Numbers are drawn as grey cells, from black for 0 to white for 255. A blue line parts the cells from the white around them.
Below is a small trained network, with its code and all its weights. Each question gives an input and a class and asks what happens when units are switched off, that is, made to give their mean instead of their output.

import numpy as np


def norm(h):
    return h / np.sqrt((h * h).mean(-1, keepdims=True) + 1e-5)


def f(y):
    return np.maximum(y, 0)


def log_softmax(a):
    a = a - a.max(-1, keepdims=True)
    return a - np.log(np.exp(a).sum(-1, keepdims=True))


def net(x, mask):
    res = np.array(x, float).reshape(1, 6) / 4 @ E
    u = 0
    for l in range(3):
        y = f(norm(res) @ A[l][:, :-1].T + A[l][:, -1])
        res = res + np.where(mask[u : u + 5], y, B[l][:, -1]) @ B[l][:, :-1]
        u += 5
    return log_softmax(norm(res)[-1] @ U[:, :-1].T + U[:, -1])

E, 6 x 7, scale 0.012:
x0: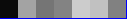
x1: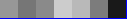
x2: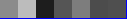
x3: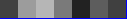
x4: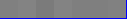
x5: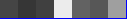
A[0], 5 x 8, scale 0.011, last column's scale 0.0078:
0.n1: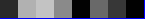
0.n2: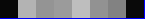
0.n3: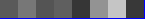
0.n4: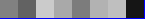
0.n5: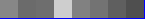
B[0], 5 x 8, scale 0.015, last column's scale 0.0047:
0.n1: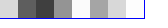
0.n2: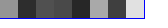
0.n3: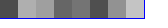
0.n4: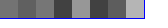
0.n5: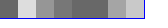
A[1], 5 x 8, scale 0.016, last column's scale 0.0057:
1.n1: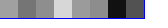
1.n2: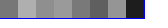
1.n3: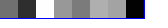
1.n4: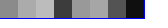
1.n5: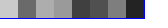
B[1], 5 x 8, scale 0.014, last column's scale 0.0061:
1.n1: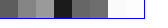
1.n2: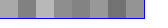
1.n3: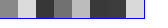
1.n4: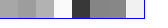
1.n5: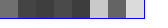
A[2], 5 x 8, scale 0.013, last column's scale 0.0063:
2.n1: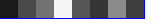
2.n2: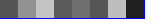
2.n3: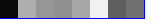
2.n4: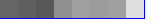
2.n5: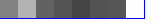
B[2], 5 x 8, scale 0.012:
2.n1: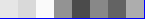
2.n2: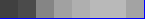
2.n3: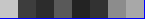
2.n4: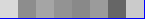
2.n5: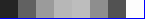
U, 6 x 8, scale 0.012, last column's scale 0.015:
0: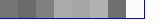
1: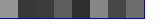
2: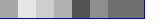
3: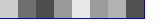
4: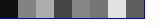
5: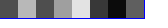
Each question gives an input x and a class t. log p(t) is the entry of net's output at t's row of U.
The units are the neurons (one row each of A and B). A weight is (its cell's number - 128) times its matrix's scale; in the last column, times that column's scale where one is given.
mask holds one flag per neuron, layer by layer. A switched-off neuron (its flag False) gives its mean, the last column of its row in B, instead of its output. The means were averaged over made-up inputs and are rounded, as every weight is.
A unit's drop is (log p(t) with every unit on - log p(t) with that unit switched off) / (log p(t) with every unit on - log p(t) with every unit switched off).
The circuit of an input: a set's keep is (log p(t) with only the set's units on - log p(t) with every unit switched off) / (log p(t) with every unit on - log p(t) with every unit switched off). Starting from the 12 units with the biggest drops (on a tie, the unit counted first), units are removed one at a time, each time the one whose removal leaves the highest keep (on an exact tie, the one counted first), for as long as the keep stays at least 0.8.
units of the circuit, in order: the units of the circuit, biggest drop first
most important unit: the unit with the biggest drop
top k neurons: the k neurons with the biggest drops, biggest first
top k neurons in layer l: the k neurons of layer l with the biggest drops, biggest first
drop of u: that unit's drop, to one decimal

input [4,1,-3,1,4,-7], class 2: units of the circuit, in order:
[1.n4]
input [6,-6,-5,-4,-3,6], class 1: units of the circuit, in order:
[2.n3; 1.n1; 0.n1]
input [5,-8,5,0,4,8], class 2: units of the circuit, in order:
[2.n1; 1.n1]
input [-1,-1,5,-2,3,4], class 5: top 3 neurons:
[1.n4; 2.n5; 1.n1]
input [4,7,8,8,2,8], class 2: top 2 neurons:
[2.n1; 1.n3]
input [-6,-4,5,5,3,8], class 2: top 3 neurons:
[2.n1; 0.n2; 0.n3]
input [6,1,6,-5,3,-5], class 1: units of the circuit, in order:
[2.n3; 1.n3; 0.n1]
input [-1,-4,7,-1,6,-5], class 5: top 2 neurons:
[2.n5; 1.n1]
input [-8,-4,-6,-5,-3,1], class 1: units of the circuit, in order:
[1.n5; 0.n1]
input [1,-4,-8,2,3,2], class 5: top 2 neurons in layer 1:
[1.n3; 1.n1]
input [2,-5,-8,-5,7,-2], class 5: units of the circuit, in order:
[1.n3; 0.n1]
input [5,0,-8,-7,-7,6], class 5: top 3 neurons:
[1.n3; 0.n1; 1.n4]
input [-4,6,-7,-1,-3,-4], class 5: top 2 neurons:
[1.n3; 2.n5]
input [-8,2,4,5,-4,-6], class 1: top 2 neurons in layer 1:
[1.n5; 1.n3]
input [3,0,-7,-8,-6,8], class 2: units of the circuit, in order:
[2.n1; 0.n1]
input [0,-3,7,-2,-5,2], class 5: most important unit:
1.n1
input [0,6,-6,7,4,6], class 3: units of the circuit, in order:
[0.n1; 2.n5]
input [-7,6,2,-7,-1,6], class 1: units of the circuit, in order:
[1.n5; 0.n1]
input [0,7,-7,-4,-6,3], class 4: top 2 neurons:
[1.n1; 0.n1]
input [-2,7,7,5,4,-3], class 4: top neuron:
[1.n1]
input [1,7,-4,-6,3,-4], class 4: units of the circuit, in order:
[1.n1; 0.n1]
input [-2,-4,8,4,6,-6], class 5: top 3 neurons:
[2.n5; 1.n1; 2.n1]
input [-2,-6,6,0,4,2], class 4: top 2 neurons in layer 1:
[1.n3; 1.n4]
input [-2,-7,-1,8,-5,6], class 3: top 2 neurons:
[0.n1; 1.n4]
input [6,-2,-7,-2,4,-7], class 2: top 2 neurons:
[1.n4; 1.n5]
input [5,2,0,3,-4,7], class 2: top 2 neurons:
[2.n1; 1.n5]
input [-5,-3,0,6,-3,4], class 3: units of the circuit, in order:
[0.n1]
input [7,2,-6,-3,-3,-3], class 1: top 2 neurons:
[2.n3; 0.n2]
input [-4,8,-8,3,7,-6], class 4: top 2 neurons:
[1.n1; 2.n4]
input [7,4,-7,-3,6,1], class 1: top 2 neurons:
[0.n2; 2.n3]
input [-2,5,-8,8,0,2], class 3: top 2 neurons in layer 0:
[0.n1; 0.n3]
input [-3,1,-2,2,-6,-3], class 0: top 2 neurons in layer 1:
[1.n5; 1.n3]
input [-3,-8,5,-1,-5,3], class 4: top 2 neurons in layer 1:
[1.n3; 1.n4]
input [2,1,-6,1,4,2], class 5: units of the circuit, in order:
[1.n3]
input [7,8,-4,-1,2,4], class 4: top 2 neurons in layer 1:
[1.n1; 1.n5]
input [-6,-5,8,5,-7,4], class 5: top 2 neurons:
[2.n5; 1.n1]
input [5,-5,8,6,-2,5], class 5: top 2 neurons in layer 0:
[0.n3; 0.n1]
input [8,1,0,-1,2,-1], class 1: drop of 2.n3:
0.1
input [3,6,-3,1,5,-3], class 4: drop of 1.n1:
1.2
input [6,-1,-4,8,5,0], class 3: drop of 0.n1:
0.9
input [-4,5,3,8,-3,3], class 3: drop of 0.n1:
1.1
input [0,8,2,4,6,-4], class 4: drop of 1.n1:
1.0
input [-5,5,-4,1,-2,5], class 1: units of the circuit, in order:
[1.n5]
